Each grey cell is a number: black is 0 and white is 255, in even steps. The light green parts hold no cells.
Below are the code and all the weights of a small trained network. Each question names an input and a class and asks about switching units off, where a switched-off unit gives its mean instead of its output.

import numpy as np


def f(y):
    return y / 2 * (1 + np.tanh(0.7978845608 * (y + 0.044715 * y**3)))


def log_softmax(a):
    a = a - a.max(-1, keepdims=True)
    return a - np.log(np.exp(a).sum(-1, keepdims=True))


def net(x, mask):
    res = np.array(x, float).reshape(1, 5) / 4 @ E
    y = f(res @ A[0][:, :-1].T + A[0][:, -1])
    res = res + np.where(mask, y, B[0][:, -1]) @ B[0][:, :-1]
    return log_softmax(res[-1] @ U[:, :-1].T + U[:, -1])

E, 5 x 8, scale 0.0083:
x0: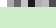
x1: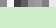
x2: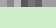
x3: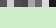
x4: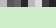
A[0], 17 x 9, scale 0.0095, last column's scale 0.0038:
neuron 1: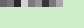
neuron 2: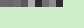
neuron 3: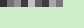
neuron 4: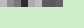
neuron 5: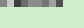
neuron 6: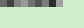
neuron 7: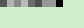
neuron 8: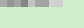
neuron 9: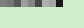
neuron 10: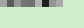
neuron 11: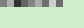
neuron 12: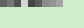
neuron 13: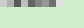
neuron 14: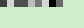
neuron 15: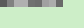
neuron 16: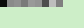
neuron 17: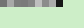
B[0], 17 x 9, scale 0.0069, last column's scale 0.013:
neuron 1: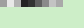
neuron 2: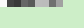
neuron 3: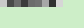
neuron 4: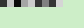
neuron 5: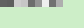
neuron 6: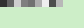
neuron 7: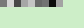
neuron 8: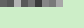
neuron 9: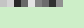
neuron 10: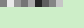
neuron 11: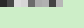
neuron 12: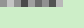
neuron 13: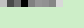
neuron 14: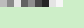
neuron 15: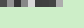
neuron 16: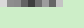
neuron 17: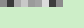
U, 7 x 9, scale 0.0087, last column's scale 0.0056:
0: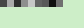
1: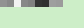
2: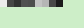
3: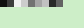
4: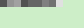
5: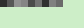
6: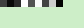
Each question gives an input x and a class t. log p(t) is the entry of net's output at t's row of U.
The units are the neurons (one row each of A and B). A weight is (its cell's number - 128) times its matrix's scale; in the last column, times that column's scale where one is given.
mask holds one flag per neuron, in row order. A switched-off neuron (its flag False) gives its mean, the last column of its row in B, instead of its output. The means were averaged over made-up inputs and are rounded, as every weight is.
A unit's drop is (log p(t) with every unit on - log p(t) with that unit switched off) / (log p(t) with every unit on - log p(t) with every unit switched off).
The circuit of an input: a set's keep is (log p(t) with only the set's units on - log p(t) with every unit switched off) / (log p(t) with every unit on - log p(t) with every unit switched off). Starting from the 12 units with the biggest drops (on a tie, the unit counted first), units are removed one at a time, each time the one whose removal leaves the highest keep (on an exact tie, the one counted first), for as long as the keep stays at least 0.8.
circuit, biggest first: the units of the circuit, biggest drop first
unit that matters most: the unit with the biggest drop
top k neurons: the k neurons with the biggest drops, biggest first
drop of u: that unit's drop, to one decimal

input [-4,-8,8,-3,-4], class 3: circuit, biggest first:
[neuron 6]
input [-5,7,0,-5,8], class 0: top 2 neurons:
[neuron 4; neuron 10]
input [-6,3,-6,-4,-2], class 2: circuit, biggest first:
[neuron 3; neuron 16]
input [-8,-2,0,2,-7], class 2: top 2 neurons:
[neuron 2; neuron 16]
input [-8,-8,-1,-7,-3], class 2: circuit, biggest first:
[neuron 3; neuron 2]
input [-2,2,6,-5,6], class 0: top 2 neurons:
[neuron 14; neuron 4]
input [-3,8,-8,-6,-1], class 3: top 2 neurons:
[neuron 11; neuron 14]
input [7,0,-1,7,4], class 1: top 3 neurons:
[neuron 14; neuron 3; neuron 2]
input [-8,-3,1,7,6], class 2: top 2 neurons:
[neuron 2; neuron 3]
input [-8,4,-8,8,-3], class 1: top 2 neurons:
[neuron 14; neuron 13]
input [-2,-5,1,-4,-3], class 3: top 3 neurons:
[neuron 14; neuron 6; neuron 13]
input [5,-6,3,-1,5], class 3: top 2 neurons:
[neuron 6; neuron 3]
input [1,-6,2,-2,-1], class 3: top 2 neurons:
[neuron 14; neuron 6]
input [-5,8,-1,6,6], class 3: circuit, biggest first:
[neuron 11; neuron 5]
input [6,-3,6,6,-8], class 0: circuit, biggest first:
[neuron 7]
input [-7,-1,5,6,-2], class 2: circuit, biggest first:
[neuron 2; neuron 3]
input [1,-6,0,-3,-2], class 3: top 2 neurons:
[neuron 14; neuron 6]
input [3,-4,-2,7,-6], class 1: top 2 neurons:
[neuron 14; neuron 4]
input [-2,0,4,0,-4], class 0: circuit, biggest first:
[neuron 14; neuron 15]
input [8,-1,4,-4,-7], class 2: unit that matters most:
neuron 13
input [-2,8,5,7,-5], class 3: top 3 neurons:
[neuron 11; neuron 5; neuron 17]
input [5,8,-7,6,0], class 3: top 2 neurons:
[neuron 11; neuron 5]
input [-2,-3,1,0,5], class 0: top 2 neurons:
[neuron 4; neuron 14]
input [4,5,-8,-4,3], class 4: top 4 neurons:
[neuron 1; neuron 14; neuron 10; neuron 13]
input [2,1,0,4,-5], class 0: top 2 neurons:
[neuron 7; neuron 9]
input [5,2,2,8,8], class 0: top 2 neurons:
[neuron 4; neuron 1]
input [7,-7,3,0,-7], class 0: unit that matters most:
neuron 15
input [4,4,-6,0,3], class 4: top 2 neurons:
[neuron 1; neuron 3]
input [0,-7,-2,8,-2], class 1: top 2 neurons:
[neuron 14; neuron 11]
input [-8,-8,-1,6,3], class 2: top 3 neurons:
[neuron 2; neuron 3; neuron 11]
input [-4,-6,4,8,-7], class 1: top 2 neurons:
[neuron 14; neuron 4]
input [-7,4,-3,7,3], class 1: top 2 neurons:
[neuron 14; neuron 13]
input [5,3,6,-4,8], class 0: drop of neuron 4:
0.4
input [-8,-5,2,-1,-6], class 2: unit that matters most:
neuron 2
